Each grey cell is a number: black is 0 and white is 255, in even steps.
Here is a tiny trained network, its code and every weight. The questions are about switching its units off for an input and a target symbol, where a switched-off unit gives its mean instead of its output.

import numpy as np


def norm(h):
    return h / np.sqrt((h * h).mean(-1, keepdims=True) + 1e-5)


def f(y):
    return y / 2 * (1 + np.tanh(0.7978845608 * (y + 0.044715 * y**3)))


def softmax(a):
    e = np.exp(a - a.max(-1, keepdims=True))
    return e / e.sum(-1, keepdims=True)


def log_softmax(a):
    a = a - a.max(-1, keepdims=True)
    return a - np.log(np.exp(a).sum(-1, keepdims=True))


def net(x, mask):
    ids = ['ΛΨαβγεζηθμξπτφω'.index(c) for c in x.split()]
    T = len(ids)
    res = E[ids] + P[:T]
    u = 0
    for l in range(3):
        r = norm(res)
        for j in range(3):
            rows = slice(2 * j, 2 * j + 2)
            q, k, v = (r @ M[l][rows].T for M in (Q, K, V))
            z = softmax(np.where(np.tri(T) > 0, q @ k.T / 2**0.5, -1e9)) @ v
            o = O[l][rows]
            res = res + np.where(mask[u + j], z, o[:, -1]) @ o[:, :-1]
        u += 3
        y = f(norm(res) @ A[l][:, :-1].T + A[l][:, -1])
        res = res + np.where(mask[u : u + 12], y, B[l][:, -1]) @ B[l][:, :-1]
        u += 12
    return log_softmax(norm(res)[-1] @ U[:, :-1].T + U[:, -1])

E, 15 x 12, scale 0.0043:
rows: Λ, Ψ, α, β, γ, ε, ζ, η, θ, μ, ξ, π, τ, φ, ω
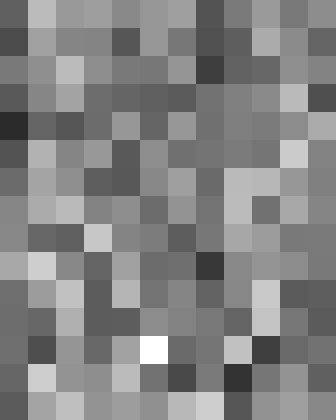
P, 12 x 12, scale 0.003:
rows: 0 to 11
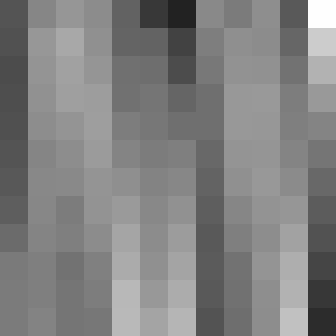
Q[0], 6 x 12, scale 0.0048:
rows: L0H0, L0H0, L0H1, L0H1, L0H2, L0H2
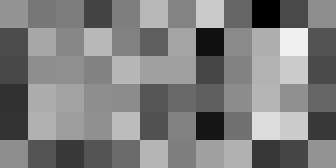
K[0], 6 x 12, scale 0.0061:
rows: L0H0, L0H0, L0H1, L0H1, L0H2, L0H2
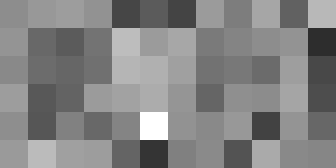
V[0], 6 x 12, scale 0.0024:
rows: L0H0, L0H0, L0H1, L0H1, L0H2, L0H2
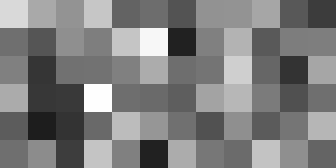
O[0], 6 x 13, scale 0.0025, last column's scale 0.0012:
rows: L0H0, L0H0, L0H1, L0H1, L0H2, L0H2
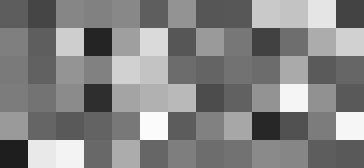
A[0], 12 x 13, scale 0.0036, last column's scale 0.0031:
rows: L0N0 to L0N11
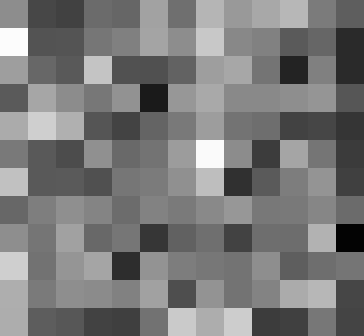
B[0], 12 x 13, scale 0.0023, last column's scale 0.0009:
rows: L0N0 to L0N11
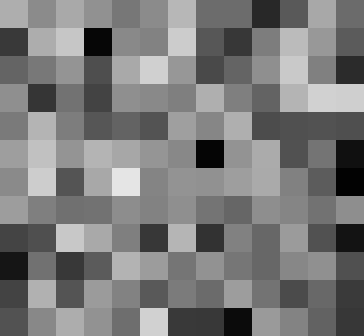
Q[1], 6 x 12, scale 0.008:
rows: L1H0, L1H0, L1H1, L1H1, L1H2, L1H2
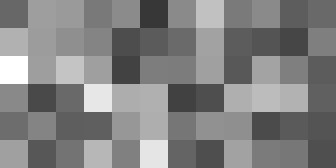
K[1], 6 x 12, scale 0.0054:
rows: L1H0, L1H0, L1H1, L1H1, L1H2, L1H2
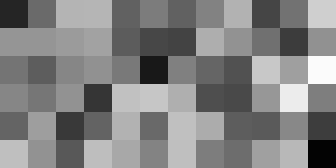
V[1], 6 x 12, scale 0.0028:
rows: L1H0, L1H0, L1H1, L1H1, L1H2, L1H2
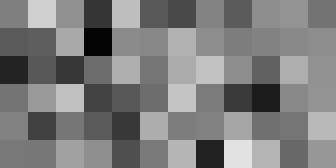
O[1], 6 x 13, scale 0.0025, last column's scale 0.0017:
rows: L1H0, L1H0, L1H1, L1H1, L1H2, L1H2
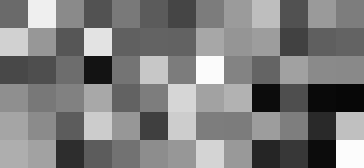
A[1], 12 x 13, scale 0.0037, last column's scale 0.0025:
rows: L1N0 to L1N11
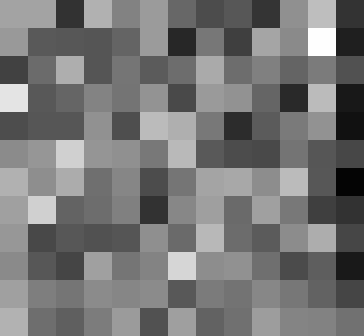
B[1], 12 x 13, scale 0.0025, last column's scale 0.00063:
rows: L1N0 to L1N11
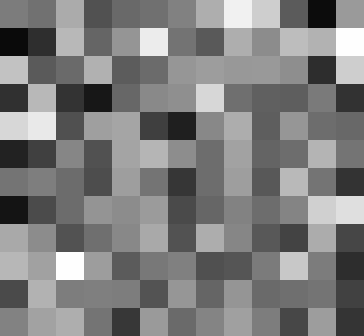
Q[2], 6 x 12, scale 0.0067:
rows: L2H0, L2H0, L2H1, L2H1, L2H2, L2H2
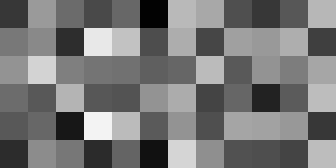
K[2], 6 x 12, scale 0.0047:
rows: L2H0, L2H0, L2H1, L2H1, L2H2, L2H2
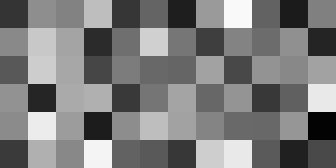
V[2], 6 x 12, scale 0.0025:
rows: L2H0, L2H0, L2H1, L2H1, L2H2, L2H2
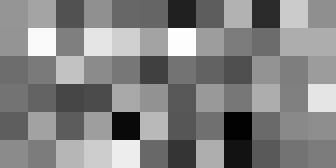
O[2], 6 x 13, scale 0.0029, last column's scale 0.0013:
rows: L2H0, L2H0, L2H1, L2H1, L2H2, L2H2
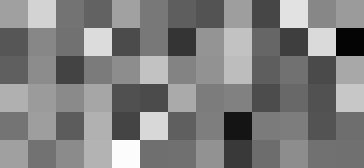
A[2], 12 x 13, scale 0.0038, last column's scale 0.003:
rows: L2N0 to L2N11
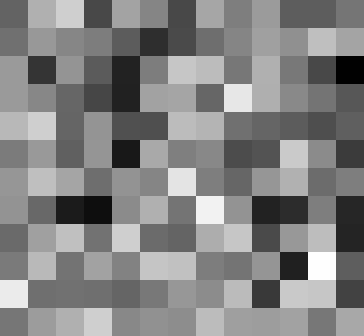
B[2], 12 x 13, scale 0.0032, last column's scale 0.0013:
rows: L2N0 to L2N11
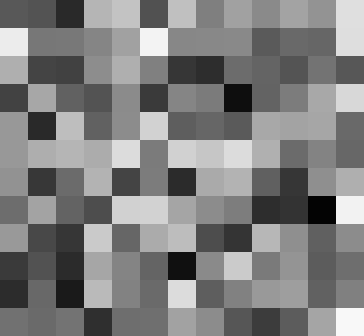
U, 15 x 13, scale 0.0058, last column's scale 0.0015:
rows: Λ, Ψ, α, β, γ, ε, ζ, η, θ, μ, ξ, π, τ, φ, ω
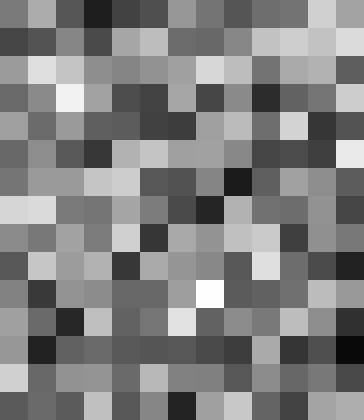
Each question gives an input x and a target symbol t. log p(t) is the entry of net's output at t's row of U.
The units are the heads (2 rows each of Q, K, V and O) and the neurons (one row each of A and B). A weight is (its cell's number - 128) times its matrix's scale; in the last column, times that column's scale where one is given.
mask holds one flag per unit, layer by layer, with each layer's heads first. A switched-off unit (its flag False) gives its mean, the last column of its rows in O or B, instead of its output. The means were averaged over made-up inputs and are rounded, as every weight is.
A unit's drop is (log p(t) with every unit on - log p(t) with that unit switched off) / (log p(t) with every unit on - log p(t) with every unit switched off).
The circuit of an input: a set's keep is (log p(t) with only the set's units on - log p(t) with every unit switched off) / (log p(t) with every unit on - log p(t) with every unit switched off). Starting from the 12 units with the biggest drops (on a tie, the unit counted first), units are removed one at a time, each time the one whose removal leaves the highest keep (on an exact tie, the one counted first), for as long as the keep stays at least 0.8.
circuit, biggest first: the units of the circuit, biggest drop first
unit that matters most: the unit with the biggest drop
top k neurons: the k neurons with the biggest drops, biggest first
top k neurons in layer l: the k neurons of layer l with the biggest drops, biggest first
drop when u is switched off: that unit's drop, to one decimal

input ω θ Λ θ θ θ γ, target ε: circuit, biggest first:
L0H0; L1H1; L2N7
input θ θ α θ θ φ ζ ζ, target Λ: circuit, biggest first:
L2N3
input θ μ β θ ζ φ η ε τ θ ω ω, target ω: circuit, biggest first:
L2N9; L0H2; L2H0; L0N5
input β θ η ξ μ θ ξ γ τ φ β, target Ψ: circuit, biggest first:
L1H2; L0H2
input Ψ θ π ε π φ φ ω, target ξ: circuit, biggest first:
L2N6; L2N7
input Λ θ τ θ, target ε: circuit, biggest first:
L0H0; L1N3; L2N7
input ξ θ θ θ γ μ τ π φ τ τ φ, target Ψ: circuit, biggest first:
L1H2; L0H2
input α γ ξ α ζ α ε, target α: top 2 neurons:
L2N5; L2N1
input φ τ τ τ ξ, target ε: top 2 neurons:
L1N3; L2N7
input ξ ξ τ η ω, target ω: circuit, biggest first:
L0H2; L2N9; L0N5
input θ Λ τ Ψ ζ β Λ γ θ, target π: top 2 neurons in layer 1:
L1N4; L1N0
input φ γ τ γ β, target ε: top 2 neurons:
L0N0; L1N3
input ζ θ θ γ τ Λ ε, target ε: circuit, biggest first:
L0H2; L0H0; L2N7
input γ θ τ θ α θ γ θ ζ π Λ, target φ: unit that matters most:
L0H2
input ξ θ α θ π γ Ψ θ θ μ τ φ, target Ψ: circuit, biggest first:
L1H2; L0H2; L1N1
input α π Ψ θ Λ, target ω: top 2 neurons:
L2N9; L2N6
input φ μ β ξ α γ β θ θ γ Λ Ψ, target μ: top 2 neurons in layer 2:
L2N7; L2N5
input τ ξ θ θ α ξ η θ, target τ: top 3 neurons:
L1N0; L1N3; L2N2
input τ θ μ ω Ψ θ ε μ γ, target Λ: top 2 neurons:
L1N0; L2N3
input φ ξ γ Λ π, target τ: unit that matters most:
L2N2
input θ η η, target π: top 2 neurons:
L2N8; L2N10
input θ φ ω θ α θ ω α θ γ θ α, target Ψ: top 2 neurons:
L1N5; L2N7
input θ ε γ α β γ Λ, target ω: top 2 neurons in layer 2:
L2N9; L2N7
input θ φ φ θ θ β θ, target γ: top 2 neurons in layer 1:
L1N0; L1N6
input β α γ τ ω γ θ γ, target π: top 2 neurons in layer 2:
L2N10; L2N6
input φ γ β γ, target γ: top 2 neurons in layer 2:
L2N6; L2N7
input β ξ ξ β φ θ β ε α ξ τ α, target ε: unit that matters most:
L0H0
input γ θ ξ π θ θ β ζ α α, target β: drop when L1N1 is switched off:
0.2
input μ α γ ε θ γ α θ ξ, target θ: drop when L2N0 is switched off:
0.2
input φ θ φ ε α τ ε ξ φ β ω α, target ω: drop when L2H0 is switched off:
0.7
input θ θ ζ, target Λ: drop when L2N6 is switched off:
0.1
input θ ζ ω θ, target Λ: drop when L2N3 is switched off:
0.2
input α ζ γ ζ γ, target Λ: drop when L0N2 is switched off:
0.0
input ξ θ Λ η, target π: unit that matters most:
L2N8
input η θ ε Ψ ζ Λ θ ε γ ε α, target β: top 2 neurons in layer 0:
L0N4; L0N3
